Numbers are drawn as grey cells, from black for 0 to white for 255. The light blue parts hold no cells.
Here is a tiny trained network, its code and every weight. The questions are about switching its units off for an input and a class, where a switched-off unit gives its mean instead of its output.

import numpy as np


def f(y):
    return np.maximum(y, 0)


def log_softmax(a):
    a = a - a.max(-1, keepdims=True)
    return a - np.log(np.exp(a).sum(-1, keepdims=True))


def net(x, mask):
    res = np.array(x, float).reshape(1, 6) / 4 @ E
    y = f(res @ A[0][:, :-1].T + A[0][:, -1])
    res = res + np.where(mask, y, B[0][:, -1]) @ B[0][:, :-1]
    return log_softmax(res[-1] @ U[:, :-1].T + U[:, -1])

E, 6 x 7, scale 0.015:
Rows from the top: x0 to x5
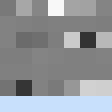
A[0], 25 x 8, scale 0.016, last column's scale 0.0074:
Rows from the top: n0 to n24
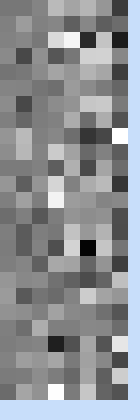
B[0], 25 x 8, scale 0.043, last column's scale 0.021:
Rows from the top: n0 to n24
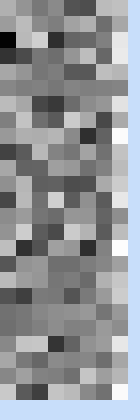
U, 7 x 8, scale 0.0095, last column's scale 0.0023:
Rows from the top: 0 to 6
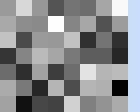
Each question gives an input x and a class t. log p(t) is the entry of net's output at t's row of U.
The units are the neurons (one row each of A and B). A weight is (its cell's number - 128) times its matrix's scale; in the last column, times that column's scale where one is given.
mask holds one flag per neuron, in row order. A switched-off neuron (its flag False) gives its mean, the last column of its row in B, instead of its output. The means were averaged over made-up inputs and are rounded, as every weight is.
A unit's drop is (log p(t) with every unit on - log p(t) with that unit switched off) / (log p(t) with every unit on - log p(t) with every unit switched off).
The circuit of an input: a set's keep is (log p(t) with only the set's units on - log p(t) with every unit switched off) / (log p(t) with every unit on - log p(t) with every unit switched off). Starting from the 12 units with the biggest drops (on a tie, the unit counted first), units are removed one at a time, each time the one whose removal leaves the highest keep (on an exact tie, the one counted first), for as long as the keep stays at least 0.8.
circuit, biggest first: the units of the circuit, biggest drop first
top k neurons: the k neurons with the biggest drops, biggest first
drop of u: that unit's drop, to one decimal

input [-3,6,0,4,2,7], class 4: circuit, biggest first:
(n3)
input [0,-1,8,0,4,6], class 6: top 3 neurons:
(n15; n3; n21)
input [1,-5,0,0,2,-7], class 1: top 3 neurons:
(n2; n15; n21)
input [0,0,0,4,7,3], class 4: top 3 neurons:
(n15; n8; n24)
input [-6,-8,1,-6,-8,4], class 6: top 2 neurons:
(n2; n15)
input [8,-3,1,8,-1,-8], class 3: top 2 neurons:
(n2; n9)
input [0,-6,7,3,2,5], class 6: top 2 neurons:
(n15; n21)
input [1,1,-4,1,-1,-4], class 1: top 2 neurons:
(n2; n6)
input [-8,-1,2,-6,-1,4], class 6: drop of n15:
0.1
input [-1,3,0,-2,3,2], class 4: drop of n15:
0.2
